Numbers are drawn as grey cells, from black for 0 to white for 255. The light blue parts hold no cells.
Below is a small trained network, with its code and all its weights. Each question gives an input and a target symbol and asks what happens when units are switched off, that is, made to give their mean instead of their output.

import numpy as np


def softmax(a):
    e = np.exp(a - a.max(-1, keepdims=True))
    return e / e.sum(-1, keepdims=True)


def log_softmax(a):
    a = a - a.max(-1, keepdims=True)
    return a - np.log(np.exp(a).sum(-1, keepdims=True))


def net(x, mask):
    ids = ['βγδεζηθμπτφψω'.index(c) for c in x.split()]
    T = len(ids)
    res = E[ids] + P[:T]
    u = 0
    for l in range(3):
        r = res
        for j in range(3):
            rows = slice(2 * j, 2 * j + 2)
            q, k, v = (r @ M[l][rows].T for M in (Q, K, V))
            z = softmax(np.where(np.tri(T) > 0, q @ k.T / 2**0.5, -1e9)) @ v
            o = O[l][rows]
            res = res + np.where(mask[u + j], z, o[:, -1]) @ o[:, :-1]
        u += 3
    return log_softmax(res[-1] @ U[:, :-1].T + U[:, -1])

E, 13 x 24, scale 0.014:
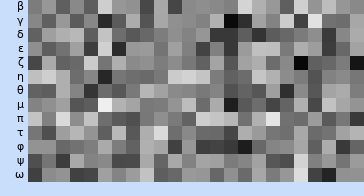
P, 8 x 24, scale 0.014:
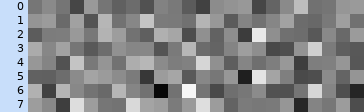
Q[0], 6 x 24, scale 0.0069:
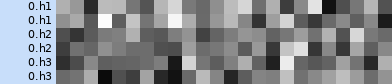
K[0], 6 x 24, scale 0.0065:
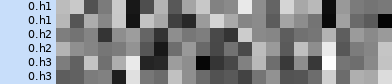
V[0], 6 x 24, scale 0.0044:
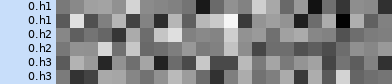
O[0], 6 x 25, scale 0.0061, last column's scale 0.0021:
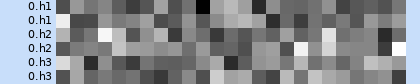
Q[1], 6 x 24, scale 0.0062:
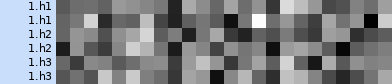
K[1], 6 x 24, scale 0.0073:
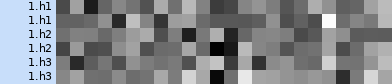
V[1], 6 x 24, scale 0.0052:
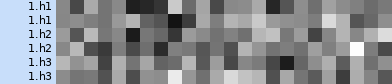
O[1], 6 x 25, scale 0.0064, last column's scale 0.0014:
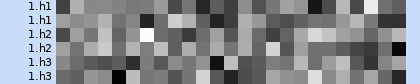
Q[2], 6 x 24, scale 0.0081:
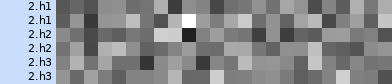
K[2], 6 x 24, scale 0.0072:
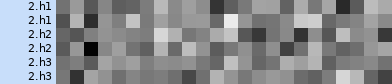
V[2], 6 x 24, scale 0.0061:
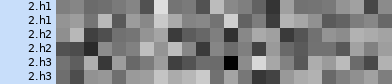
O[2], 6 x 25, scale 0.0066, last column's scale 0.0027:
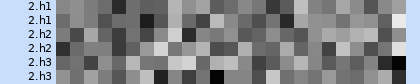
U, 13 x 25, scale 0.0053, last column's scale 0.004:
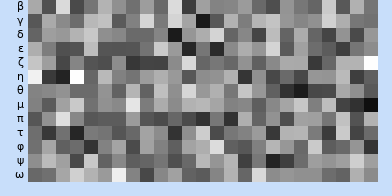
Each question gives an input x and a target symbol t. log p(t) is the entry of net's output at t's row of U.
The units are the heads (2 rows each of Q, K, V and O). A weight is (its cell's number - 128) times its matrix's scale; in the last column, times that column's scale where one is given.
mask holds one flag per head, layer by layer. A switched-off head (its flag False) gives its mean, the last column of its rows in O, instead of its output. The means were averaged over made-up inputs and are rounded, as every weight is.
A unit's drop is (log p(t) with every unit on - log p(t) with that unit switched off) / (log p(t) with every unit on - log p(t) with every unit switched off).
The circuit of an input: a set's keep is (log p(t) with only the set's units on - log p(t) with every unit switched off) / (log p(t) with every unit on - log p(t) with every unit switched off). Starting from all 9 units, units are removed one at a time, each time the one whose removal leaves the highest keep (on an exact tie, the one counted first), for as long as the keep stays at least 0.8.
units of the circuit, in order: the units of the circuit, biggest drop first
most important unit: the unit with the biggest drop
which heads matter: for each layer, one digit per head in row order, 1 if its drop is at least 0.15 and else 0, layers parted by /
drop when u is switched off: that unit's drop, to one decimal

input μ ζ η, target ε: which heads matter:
000 / 001 / 000
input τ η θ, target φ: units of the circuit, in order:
[0.h2 1.h2 2.h3]
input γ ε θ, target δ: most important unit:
0.h1
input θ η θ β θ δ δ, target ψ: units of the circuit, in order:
[1.h3 1.h2]
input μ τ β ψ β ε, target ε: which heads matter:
000 / 001 / 000
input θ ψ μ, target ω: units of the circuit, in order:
[2.h1 1.h1]
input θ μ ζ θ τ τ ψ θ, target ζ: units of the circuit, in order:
[0.h3 1.h1]
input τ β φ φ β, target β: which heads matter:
000 / 100 / 001
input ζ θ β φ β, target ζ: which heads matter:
001 / 000 / 000
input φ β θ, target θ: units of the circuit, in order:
[1.h2 0.h2]
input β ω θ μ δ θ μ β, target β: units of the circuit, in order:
[2.h3 1.h1]
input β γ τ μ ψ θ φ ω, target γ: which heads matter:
100 / 000 / 000
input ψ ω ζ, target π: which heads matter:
000 / 100 / 000
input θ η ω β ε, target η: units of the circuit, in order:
[0.h1]
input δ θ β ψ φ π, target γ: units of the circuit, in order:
[1.h3 0.h2 2.h3]
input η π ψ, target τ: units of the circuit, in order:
[2.h2 0.h3 2.h1]
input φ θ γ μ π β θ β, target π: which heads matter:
000 / 000 / 001
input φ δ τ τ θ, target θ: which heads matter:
000 / 110 / 010
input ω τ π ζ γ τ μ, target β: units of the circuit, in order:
[1.h1 2.h3 1.h2]
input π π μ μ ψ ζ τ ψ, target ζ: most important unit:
0.h3
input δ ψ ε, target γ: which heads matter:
000 / 000 / 000
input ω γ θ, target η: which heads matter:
000 / 000 / 001
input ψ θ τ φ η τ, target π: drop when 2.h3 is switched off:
0.1
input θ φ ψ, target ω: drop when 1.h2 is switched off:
0.2
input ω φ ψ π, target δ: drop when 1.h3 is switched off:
0.0
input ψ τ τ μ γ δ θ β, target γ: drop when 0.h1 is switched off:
1.1
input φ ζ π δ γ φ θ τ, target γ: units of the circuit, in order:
[0.h1]
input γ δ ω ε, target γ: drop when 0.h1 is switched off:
0.4
